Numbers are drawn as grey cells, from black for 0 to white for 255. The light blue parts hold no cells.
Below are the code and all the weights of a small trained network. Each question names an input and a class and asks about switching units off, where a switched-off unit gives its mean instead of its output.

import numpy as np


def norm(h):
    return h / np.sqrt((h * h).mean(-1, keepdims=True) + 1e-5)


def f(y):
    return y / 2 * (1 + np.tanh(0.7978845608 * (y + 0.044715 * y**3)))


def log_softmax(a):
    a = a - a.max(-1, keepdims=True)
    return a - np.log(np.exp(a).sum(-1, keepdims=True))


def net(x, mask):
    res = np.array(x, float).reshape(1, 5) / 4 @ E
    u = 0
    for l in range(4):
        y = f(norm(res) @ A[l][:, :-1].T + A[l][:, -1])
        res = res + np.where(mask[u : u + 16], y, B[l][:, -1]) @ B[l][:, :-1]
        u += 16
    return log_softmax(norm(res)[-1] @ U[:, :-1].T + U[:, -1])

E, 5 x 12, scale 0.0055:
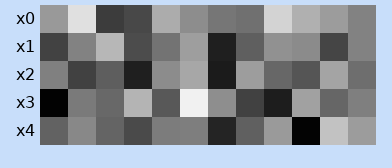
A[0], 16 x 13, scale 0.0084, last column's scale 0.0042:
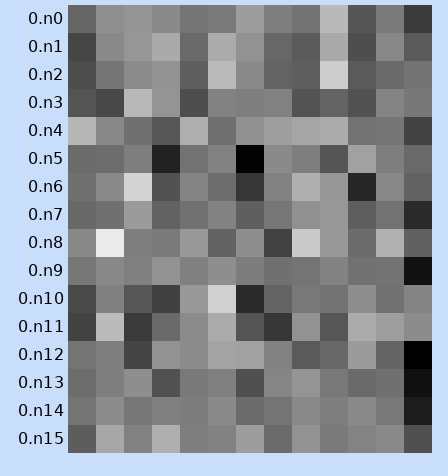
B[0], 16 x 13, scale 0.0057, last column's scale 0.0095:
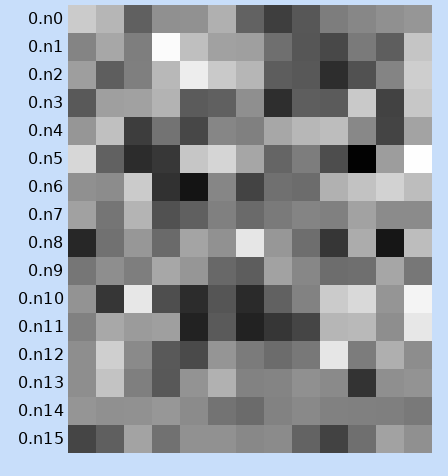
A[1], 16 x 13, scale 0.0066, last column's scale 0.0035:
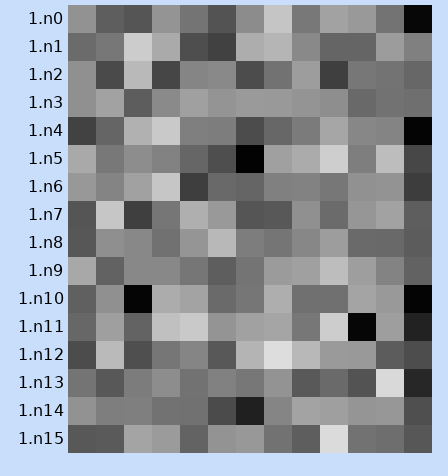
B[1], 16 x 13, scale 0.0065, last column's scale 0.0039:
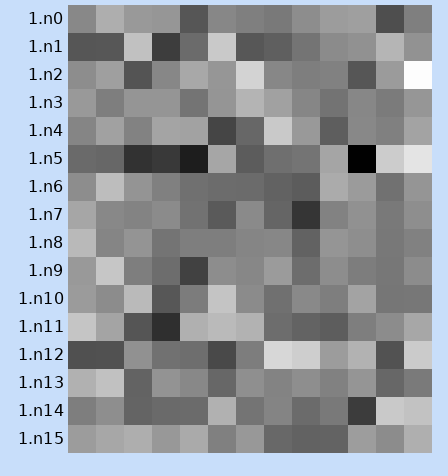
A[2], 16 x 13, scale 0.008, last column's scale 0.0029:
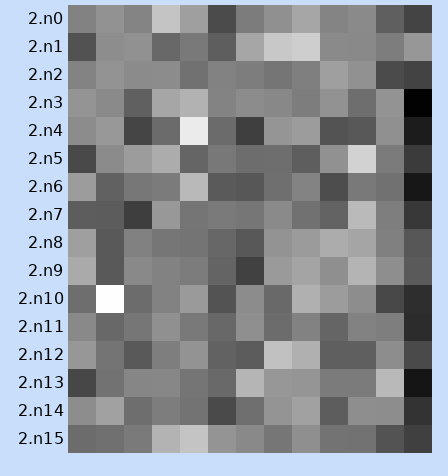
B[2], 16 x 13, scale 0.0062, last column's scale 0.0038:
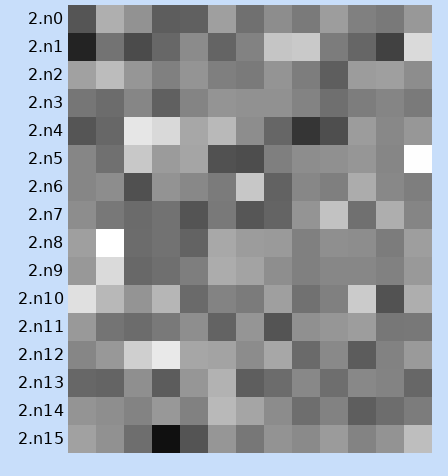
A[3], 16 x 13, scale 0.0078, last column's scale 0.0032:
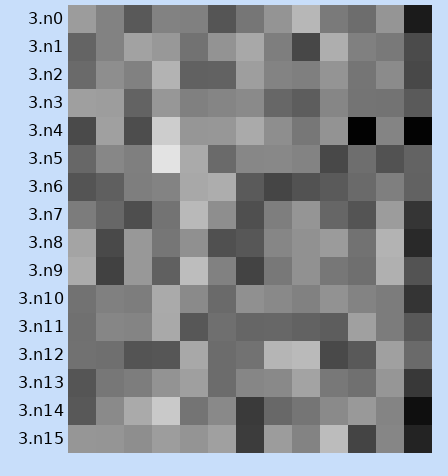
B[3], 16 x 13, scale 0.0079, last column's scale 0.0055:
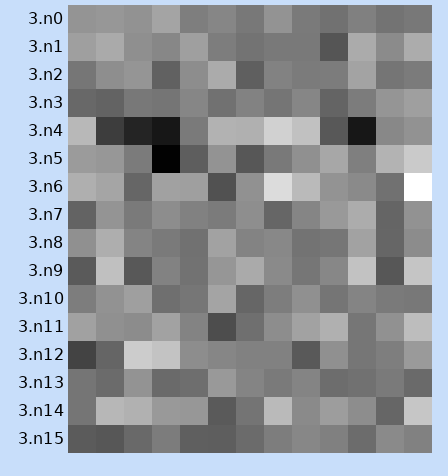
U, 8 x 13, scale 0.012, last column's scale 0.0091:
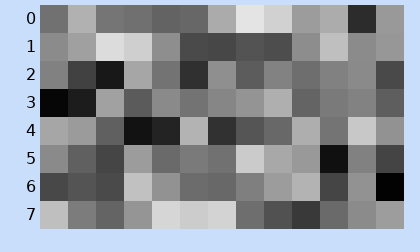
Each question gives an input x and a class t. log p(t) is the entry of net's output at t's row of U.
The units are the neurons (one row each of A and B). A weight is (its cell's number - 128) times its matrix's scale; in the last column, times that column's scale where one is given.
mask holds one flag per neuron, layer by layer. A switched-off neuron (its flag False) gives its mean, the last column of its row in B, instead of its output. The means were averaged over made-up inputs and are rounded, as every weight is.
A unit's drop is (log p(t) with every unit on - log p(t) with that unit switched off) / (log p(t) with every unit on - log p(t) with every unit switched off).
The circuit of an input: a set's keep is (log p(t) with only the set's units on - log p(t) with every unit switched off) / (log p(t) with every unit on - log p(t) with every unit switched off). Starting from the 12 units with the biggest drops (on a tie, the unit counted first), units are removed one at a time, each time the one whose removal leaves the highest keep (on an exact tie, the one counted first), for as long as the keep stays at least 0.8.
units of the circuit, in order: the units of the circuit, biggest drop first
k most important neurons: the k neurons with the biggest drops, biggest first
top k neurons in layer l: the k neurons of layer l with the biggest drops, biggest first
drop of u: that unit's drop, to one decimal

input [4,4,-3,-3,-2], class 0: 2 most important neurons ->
(0.n8; 0.n4)
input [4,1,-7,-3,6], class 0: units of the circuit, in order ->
(0.n8)
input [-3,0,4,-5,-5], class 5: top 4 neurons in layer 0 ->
(0.n10; 0.n11; 0.n4; 0.n8)
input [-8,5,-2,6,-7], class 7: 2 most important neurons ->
(0.n2; 0.n10)
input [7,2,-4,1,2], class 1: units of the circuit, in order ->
(0.n11; 0.n8; 2.n5)
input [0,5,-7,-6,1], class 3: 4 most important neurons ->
(0.n8; 1.n1; 0.n11; 3.n6)
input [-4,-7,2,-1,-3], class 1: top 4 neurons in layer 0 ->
(0.n5; 0.n8; 0.n4; 0.n2)
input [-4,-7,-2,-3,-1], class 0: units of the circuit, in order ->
(0.n11; 0.n2)
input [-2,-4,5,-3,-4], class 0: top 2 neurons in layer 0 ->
(0.n10; 0.n5)
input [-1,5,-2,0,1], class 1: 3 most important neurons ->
(0.n3; 0.n1; 0.n2)
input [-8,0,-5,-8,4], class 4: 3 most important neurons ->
(0.n5; 0.n1; 0.n8)
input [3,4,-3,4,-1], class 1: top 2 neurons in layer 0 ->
(0.n5; 0.n11)
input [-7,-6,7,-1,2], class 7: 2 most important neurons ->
(0.n11; 0.n5)
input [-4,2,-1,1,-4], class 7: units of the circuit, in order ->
(0.n2)
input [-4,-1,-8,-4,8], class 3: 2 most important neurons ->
(0.n11; 0.n5)
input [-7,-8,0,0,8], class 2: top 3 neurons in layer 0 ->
(0.n10; 0.n11; 0.n6)
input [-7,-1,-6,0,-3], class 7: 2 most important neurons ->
(0.n10; 0.n11)
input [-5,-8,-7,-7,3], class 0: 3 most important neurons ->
(0.n5; 0.n2; 0.n11)
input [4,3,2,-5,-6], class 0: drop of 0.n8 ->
0.2
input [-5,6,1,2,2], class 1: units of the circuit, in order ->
(0.n3)
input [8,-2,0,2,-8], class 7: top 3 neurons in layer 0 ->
(0.n2; 0.n0; 0.n10)
